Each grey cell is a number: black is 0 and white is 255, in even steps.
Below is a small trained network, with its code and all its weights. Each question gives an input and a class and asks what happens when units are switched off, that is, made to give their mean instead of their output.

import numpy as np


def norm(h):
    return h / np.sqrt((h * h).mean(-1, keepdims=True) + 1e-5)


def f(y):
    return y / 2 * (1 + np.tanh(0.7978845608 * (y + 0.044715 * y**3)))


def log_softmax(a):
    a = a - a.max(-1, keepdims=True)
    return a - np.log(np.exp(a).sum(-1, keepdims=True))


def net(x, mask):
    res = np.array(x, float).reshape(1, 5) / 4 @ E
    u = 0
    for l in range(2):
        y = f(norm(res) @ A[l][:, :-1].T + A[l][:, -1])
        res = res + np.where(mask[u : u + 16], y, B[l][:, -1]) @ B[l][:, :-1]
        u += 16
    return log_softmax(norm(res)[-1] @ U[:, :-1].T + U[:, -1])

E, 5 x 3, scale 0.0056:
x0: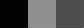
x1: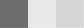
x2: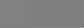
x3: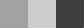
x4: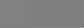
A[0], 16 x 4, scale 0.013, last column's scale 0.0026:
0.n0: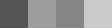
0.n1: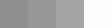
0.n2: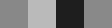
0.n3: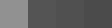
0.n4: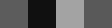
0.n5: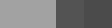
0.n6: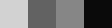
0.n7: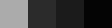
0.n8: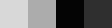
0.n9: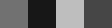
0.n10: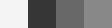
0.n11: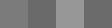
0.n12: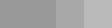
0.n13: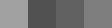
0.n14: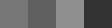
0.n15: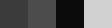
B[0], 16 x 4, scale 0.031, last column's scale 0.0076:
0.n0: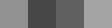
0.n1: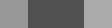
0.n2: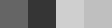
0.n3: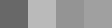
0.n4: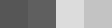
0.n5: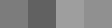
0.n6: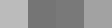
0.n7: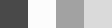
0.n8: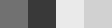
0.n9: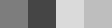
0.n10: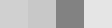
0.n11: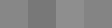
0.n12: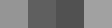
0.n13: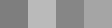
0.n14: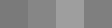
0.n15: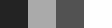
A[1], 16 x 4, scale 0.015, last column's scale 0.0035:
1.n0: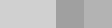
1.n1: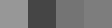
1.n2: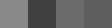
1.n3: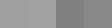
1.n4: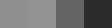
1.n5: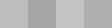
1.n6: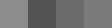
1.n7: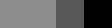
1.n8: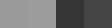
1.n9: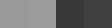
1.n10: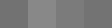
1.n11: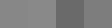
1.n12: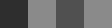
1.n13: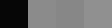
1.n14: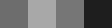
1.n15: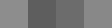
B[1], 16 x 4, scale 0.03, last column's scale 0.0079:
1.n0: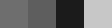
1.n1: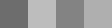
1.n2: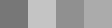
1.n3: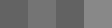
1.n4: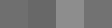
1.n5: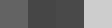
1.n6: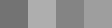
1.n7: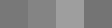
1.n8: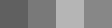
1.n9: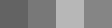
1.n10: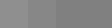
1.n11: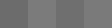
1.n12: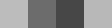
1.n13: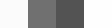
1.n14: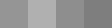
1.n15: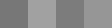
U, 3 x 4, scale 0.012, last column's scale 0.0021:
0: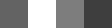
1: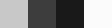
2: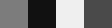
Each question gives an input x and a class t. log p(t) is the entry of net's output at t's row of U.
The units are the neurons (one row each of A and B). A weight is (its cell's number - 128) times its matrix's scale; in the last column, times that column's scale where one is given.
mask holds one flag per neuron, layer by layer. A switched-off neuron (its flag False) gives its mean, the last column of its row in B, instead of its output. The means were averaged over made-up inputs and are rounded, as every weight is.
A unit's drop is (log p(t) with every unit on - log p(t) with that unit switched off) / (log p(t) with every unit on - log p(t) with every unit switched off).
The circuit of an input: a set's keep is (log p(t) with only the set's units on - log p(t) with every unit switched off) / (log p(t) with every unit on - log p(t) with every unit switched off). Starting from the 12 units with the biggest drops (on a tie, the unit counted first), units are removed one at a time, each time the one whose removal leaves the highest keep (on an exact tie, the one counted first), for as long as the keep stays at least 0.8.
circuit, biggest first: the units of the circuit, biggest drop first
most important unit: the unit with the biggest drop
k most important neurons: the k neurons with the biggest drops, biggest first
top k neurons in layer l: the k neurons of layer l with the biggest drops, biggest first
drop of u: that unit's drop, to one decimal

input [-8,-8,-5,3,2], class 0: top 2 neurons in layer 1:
1.n13, 1.n12
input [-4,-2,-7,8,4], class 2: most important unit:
0.n8
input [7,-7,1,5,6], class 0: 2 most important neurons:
0.n7, 0.n15
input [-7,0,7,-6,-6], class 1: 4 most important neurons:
0.n10, 0.n8, 1.n0, 0.n2
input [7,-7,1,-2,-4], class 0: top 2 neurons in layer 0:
0.n7, 0.n15
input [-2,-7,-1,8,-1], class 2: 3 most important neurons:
0.n8, 0.n2, 0.n5
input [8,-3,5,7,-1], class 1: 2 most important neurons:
0.n15, 1.n13
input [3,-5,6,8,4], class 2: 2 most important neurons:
0.n8, 0.n2
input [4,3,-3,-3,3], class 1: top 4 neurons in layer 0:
0.n10, 0.n6, 0.n8, 0.n9
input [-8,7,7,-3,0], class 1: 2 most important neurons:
0.n15, 0.n2
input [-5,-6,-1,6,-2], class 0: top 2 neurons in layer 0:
0.n7, 0.n10
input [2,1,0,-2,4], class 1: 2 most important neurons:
0.n8, 0.n2
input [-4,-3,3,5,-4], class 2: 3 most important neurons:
0.n8, 0.n2, 1.n13
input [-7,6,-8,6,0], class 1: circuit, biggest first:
0.n15
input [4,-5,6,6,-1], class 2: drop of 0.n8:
1.0
